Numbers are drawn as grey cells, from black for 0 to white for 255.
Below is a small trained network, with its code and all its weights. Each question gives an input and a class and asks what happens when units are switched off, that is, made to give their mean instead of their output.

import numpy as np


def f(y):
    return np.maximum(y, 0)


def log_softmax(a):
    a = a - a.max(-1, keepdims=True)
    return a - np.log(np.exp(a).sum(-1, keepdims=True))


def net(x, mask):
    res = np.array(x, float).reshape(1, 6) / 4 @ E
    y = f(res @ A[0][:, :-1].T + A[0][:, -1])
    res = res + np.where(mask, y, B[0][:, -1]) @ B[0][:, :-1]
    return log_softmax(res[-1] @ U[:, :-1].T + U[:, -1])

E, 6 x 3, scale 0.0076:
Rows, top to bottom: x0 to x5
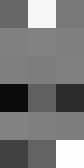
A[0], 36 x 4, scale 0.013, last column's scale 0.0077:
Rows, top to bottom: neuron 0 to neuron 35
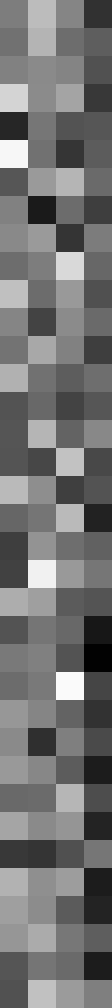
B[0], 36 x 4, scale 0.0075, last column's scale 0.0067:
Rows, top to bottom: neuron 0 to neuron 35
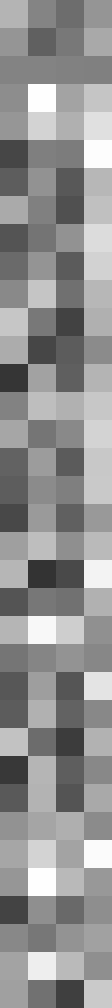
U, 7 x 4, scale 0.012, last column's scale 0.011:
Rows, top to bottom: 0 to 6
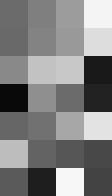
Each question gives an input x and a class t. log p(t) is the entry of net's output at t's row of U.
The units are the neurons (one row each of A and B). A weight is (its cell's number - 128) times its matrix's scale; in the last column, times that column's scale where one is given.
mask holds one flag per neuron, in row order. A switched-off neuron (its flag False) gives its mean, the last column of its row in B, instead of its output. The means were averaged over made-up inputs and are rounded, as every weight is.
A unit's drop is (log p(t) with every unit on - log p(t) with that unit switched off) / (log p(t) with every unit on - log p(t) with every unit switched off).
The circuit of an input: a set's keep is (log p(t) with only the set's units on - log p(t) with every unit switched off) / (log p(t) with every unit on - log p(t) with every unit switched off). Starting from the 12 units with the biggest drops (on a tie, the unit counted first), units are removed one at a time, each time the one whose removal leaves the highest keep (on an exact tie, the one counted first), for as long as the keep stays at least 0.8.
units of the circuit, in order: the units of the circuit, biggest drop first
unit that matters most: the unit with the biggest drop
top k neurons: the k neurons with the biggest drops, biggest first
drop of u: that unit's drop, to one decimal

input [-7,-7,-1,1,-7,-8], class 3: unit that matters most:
neuron 5
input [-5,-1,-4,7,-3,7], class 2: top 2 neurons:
neuron 30; neuron 4
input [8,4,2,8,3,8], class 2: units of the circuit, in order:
neuron 4; neuron 19
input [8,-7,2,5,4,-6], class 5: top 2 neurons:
neuron 20; neuron 15
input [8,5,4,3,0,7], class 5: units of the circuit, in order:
neuron 20; neuron 35
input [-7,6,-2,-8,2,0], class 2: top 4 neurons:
neuron 3; neuron 31; neuron 10; neuron 20
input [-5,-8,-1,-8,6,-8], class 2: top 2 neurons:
neuron 3; neuron 31
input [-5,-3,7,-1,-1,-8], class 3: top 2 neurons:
neuron 5; neuron 13
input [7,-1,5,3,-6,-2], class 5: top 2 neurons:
neuron 20; neuron 35
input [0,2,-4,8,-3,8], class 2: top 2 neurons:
neuron 30; neuron 4
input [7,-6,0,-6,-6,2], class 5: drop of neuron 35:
0.2
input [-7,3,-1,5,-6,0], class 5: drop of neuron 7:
0.4
